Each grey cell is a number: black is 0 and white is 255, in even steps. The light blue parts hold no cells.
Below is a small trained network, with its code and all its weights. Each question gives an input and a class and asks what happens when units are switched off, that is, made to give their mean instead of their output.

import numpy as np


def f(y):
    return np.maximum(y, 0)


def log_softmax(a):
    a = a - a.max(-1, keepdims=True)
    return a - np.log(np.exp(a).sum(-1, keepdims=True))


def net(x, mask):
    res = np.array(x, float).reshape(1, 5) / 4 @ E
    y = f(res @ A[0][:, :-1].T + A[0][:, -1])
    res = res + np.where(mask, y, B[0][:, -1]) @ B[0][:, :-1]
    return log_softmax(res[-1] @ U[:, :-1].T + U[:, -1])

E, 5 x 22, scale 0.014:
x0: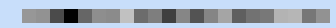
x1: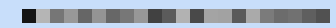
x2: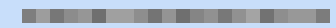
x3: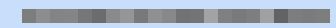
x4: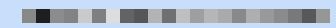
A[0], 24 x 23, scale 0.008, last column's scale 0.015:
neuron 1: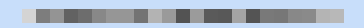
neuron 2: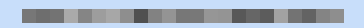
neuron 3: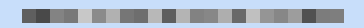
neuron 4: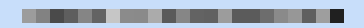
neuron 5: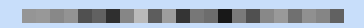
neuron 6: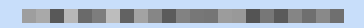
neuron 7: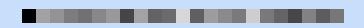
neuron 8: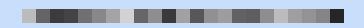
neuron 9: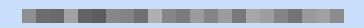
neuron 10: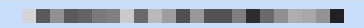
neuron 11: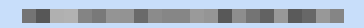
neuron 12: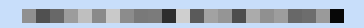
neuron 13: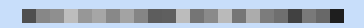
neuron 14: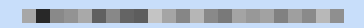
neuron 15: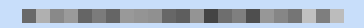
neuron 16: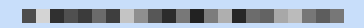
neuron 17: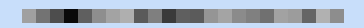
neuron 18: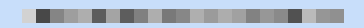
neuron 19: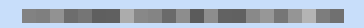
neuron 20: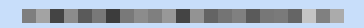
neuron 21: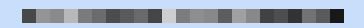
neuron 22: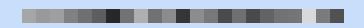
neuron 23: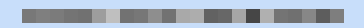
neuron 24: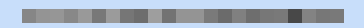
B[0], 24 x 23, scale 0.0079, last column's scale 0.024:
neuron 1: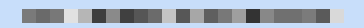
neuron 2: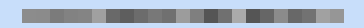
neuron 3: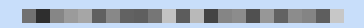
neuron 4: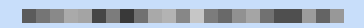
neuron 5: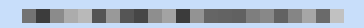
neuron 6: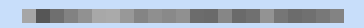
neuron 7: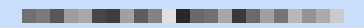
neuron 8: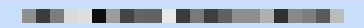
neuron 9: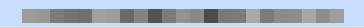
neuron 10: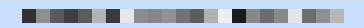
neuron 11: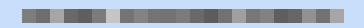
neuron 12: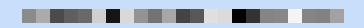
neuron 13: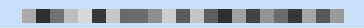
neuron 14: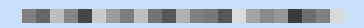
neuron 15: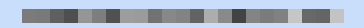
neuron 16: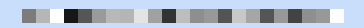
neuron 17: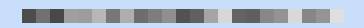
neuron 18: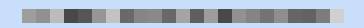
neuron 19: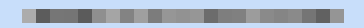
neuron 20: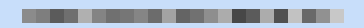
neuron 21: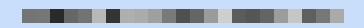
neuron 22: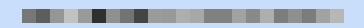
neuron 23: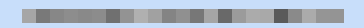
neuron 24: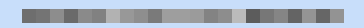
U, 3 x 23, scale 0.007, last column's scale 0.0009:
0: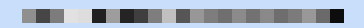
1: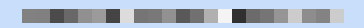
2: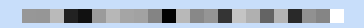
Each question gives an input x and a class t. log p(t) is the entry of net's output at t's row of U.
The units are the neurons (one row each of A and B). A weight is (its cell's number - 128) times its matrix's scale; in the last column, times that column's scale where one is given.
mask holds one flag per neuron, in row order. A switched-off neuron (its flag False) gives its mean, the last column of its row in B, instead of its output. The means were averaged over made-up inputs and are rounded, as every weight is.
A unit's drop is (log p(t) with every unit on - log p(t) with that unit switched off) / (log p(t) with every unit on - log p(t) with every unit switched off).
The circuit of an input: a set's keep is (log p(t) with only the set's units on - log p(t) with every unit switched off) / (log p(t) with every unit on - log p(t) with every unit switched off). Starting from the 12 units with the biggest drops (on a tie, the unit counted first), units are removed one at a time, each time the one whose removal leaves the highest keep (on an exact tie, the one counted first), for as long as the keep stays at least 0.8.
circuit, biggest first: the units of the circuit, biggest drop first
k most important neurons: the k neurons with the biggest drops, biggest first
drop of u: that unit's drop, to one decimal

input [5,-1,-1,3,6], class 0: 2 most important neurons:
neuron 8; neuron 3
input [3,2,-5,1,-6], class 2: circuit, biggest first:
neuron 16
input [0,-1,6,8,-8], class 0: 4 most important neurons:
neuron 5; neuron 22; neuron 17; neuron 12
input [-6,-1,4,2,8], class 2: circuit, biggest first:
neuron 14; neuron 18
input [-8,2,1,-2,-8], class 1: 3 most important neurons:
neuron 21; neuron 15; neuron 1
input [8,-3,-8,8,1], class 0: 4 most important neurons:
neuron 8; neuron 4; neuron 1; neuron 12
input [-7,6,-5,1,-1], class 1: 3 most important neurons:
neuron 21; neuron 1; neuron 8
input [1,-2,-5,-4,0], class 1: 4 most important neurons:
neuron 16; neuron 8; neuron 5; neuron 3
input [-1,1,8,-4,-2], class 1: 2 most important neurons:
neuron 1; neuron 8
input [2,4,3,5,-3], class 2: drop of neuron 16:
0.8
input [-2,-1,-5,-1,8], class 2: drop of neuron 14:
0.2
